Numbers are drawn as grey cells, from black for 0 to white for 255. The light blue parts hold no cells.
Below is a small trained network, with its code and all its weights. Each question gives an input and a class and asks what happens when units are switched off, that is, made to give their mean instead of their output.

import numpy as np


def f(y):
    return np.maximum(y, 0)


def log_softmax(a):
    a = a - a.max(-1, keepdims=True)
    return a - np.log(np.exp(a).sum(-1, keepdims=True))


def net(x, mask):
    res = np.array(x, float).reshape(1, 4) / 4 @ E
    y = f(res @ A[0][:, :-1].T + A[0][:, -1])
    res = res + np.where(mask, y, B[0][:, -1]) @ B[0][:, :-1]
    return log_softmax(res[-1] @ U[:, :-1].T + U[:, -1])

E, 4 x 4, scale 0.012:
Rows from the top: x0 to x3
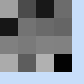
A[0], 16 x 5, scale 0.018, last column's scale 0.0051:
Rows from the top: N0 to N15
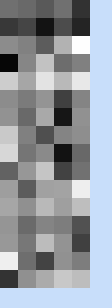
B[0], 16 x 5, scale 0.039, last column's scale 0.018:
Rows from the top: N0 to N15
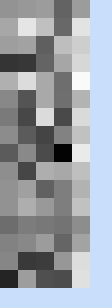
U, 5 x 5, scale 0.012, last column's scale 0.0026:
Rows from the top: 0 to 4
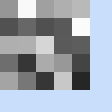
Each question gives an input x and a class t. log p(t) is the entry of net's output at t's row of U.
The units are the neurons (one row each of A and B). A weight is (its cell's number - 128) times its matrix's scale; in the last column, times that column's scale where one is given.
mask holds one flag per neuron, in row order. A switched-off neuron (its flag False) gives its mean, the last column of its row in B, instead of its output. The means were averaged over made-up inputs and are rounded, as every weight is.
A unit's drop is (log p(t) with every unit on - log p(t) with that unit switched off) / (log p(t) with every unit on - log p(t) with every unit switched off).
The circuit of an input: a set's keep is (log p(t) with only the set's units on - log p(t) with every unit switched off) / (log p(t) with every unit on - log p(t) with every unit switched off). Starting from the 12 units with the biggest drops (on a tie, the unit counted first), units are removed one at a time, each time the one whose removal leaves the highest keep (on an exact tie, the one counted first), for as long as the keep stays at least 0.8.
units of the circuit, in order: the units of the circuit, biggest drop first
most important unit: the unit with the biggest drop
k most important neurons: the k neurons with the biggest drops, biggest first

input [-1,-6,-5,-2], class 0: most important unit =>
N4
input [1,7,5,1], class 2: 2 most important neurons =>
(N1, N14)
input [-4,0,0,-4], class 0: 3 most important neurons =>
(N8, N14, N4)
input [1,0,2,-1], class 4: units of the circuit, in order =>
(N4, N8, N6)
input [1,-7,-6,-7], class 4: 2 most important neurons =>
(N14, N1)
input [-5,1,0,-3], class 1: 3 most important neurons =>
(N1, N15, N3)
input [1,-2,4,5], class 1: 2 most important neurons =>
(N8, N1)
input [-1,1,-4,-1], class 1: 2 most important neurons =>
(N1, N4)
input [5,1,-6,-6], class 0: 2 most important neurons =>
(N1, N3)
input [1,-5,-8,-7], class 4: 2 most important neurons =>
(N1, N14)
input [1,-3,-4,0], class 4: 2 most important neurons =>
(N1, N15)
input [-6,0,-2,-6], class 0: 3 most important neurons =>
(N4, N8, N14)
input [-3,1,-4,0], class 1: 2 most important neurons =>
(N1, N6)
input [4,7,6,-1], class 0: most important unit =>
N6
